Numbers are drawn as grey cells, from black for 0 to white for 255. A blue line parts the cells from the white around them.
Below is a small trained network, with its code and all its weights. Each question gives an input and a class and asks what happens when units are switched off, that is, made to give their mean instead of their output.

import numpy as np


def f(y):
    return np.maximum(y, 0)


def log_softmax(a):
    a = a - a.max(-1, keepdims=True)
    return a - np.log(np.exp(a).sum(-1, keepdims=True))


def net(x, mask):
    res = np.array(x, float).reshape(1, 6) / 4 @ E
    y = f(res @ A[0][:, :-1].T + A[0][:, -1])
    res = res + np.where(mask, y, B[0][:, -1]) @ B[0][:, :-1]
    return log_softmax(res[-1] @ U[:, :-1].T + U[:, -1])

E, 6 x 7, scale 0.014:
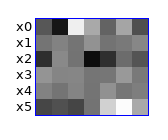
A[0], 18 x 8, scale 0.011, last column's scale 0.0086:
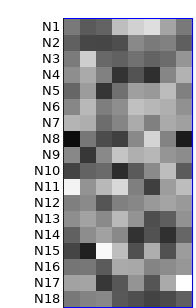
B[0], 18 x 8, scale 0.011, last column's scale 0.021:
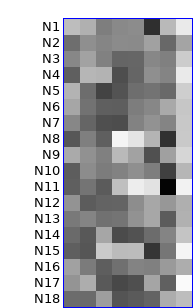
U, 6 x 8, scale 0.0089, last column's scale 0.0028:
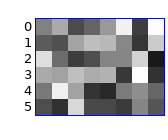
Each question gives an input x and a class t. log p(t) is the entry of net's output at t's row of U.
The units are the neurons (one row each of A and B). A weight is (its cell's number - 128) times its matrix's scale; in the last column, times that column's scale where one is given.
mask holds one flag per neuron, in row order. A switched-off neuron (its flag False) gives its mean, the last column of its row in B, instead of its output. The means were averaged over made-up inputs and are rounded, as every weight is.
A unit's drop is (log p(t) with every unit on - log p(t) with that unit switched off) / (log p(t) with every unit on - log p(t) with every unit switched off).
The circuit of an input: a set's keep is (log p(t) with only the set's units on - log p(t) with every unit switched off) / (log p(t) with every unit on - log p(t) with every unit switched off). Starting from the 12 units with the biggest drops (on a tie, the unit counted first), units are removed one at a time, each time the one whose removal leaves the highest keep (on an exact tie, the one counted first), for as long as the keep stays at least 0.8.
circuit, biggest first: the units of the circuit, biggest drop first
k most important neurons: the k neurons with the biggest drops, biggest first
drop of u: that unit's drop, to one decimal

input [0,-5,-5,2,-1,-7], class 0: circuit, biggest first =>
(N15)
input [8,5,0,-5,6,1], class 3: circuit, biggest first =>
(N11; N9)
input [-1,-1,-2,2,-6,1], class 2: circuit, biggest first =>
(N8; N11)
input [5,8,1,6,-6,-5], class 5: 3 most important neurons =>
(N14; N8; N18)
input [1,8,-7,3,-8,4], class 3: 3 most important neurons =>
(N1; N9; N17)
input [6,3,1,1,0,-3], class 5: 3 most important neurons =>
(N8; N14; N11)
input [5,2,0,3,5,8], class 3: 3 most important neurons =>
(N1; N11; N9)
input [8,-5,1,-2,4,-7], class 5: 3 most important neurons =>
(N14; N8; N18)
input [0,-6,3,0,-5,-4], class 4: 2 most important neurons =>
(N15; N4)
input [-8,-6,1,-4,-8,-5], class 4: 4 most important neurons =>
(N4; N8; N3; N18)
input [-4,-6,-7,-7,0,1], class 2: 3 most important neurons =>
(N1; N8; N6)
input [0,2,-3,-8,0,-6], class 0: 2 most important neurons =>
(N15; N11)
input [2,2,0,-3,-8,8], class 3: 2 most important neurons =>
(N1; N11)
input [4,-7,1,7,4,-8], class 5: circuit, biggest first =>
(N14)
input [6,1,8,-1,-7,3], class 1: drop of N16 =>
0.0
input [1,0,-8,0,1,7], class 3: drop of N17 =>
0.1
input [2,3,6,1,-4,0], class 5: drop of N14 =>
0.1
